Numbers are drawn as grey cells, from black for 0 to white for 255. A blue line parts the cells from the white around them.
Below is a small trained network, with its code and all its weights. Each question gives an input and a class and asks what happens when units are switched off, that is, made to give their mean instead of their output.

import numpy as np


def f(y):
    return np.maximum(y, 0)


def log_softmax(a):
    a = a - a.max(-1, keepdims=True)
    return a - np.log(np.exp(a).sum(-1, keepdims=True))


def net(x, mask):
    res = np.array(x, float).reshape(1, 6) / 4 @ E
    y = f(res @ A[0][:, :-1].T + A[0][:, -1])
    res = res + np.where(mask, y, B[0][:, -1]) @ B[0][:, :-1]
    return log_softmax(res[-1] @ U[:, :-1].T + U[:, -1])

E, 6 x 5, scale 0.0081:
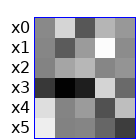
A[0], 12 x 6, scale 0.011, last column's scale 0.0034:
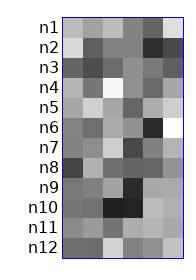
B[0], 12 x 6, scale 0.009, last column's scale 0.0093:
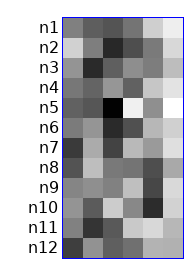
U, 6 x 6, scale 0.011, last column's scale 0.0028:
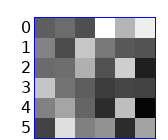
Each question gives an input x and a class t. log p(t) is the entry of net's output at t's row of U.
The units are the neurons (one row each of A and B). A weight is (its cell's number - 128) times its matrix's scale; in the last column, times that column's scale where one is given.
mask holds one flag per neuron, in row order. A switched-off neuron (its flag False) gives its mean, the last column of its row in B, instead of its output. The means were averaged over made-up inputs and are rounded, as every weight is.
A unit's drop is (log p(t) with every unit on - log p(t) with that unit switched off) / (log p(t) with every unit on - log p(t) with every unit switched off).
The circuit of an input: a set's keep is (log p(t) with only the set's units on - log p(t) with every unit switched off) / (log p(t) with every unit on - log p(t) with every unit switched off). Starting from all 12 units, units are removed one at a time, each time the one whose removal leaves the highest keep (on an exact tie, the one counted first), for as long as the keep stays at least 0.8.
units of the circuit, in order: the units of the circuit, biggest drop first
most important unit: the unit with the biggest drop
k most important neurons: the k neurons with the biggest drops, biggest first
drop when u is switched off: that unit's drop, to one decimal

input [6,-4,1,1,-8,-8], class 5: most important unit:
n8
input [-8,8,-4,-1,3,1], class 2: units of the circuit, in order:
n5, n4
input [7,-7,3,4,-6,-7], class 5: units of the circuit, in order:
n8, n5
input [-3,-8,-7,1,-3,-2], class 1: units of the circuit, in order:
n10, n5
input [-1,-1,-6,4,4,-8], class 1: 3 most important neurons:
n5, n10, n7
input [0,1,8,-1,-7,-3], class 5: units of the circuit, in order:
n5, n1, n8
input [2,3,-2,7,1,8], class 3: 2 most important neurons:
n5, n2
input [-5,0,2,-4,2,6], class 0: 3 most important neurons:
n5, n7, n9
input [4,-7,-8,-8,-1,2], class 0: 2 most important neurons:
n5, n1
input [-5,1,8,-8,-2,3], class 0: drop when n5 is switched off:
0.2
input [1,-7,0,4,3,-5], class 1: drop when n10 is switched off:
0.2
